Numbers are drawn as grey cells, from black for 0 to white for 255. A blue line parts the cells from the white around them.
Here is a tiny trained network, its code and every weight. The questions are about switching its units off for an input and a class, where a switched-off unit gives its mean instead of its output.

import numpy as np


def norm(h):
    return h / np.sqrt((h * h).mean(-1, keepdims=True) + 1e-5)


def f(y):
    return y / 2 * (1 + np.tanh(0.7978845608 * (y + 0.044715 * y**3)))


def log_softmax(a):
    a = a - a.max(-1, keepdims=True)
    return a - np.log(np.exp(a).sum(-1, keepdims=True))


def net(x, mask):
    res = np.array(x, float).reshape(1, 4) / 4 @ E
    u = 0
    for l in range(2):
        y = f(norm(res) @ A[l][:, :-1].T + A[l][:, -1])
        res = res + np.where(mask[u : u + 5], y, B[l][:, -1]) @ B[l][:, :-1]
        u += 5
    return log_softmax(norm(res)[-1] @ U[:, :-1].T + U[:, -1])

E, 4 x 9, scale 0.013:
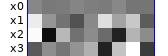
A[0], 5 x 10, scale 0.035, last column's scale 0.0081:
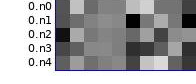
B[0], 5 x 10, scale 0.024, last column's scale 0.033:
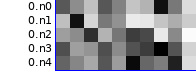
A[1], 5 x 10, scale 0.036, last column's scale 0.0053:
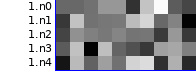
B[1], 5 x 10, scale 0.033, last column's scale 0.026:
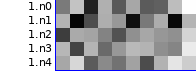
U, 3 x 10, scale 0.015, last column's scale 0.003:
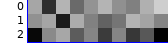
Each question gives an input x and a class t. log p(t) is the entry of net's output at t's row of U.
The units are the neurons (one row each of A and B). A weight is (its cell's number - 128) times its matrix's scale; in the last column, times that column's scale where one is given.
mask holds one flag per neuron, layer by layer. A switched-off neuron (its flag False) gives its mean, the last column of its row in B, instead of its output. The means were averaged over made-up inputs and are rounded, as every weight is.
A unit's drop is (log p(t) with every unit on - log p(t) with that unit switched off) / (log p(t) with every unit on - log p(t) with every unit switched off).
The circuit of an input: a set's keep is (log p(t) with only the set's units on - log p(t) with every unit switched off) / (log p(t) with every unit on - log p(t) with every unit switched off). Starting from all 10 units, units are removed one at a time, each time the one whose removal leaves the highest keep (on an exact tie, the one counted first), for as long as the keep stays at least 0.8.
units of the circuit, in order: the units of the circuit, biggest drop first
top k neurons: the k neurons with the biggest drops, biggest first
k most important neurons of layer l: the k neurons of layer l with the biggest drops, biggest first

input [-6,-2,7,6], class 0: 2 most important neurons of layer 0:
[0.n1; 0.n2]
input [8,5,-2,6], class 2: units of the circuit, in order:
[0.n4]
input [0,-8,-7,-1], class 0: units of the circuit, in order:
[1.n3; 0.n2]
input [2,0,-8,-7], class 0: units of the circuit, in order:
[0.n2; 1.n3]
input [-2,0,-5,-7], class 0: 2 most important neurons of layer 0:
[0.n2; 0.n1]
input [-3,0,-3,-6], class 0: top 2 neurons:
[0.n2; 1.n3]
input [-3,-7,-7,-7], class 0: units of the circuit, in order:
[1.n3; 0.n2]
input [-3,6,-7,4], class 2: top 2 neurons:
[0.n4; 0.n0]
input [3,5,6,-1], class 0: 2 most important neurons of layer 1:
[1.n0; 1.n4]
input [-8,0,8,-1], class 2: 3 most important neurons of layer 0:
[0.n2; 0.n1; 0.n0]
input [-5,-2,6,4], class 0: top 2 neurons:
[0.n1; 0.n2]
